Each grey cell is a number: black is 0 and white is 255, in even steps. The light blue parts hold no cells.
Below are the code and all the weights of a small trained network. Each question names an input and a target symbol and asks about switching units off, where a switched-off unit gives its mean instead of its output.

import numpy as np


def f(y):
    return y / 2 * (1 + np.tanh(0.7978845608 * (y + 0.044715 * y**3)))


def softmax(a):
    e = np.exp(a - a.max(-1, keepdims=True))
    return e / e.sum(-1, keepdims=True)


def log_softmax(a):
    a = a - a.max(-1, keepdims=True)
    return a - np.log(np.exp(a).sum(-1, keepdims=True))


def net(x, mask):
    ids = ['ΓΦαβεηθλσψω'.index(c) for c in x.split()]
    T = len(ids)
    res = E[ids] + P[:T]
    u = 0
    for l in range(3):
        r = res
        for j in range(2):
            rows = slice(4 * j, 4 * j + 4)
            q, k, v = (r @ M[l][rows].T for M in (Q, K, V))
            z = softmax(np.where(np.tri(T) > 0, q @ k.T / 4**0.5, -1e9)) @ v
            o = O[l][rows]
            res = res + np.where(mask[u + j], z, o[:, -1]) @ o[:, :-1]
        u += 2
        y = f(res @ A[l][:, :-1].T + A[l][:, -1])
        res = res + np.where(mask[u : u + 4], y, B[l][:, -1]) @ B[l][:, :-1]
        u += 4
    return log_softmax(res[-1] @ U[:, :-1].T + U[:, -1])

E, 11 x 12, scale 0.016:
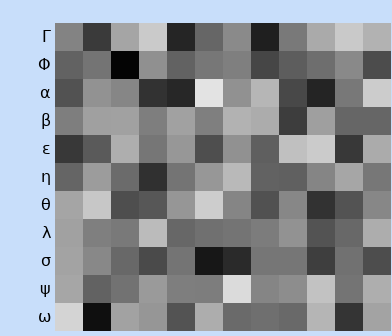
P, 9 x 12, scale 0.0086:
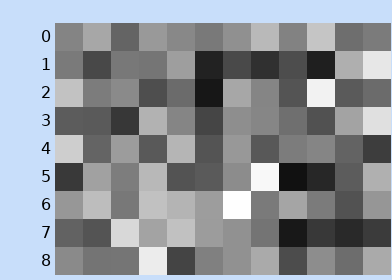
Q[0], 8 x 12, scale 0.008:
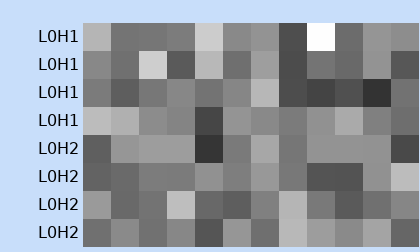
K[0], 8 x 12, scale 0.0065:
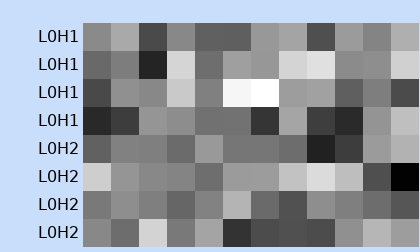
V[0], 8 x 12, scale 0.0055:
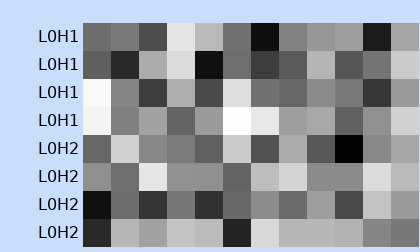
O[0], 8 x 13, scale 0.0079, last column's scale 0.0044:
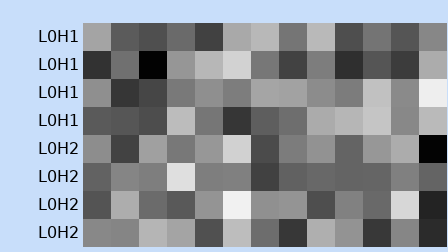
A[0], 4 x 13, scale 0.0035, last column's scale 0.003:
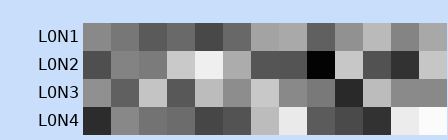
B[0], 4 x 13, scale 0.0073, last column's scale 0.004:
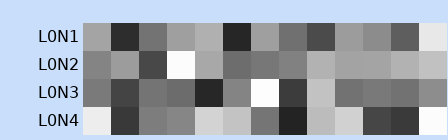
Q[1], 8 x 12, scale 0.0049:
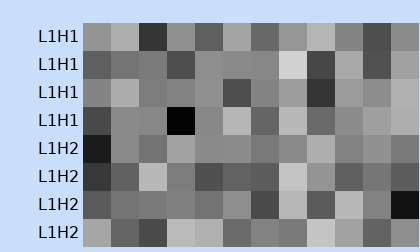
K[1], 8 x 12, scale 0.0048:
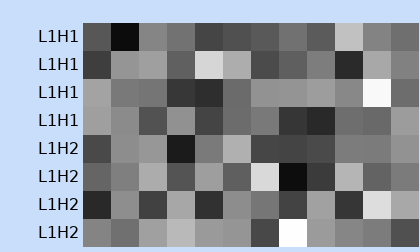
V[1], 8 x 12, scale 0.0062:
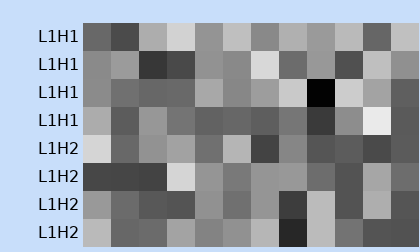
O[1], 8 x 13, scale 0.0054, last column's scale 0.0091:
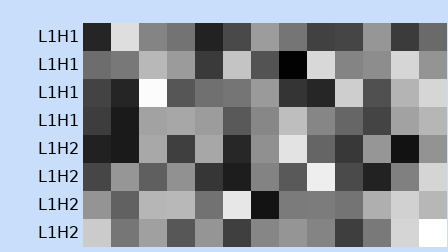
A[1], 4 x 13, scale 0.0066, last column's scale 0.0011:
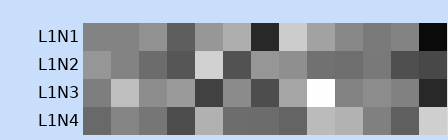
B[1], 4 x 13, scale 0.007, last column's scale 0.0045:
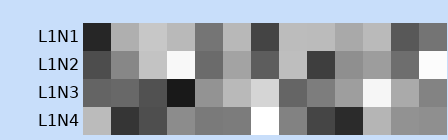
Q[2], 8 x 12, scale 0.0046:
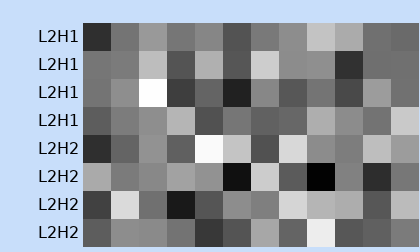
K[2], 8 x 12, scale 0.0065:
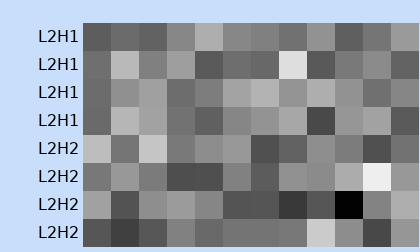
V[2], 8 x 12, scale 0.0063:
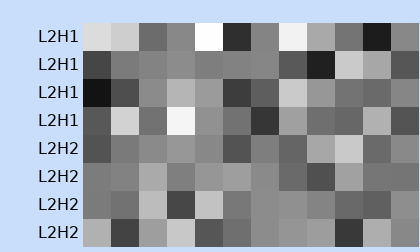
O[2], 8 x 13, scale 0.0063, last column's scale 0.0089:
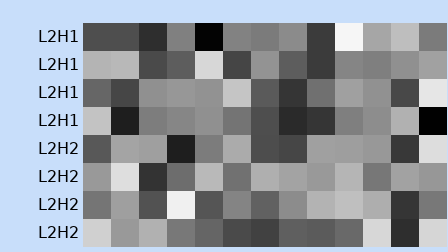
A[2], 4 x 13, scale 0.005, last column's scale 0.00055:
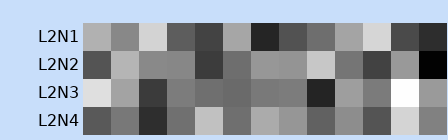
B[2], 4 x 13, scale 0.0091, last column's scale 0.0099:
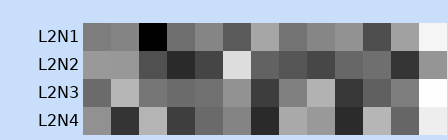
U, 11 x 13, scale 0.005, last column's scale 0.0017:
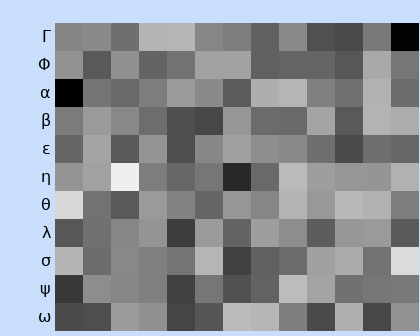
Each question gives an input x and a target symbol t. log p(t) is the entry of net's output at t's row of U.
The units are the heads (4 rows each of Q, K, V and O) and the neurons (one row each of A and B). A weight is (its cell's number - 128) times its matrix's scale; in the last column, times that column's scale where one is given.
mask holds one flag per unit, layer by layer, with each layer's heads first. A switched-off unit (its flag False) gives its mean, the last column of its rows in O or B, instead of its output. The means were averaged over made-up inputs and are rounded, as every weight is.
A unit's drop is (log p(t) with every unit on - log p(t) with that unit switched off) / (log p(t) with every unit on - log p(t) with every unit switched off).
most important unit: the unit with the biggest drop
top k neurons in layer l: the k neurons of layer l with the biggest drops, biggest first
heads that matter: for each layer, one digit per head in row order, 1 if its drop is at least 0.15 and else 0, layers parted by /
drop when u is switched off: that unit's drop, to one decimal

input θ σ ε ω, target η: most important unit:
L2H1
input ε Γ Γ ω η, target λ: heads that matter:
11 / 11 / 11
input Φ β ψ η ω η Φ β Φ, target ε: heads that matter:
11 / 10 / 11
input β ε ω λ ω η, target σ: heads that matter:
11 / 11 / 10
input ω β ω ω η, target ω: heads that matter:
10 / 00 / 10
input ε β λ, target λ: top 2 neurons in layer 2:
(L2N3, L2N1)
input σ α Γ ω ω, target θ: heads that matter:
10 / 01 / 01
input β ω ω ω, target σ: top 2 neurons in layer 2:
(L2N1, L2N4)
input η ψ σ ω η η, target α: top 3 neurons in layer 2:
(L2N3, L2N4, L2N2)
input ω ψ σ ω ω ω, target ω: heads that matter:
10 / 00 / 10
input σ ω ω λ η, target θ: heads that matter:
11 / 11 / 01
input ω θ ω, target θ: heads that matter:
01 / 10 / 01
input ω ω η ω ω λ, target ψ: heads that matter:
11 / 11 / 11
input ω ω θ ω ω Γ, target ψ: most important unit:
L1H2
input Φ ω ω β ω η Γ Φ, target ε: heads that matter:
11 / 11 / 11
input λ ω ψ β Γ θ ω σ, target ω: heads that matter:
11 / 10 / 01
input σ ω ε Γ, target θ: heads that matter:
10 / 11 / 01
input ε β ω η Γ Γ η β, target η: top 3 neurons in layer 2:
(L2N3, L2N1, L2N4)
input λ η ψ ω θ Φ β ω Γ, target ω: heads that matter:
11 / 10 / 11
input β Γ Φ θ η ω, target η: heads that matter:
10 / 01 / 11
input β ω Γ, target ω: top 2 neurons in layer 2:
(L2N4, L2N1)
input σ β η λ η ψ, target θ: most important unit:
L1H2
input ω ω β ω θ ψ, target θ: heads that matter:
11 / 00 / 01
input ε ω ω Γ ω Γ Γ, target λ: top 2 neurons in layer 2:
(L2N3, L2N4)
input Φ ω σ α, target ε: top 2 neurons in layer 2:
(L2N2, L2N4)
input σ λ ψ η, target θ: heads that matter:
10 / 11 / 01
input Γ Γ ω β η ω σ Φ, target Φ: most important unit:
L2H2
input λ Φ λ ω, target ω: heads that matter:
11 / 01 / 11
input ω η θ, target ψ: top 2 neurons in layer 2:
(L2N1, L2N4)
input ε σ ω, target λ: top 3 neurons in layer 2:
(L2N3, L2N1, L2N4)
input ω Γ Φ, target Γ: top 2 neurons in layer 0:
(L0N4, L0N2)
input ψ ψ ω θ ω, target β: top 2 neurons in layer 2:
(L2N4, L2N1)
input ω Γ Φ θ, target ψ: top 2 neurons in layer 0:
(L0N1, L0N3)
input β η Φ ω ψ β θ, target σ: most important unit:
L2H1
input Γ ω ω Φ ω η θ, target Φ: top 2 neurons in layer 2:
(L2N3, L2N4)
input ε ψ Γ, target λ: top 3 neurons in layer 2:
(L2N3, L2N1, L2N4)
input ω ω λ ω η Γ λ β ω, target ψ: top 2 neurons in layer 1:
(L1N2, L1N4)
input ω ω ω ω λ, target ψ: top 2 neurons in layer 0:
(L0N4, L0N1)
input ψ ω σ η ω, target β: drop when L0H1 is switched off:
0.3
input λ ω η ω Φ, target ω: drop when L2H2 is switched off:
0.3
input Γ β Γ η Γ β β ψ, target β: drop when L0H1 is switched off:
0.3
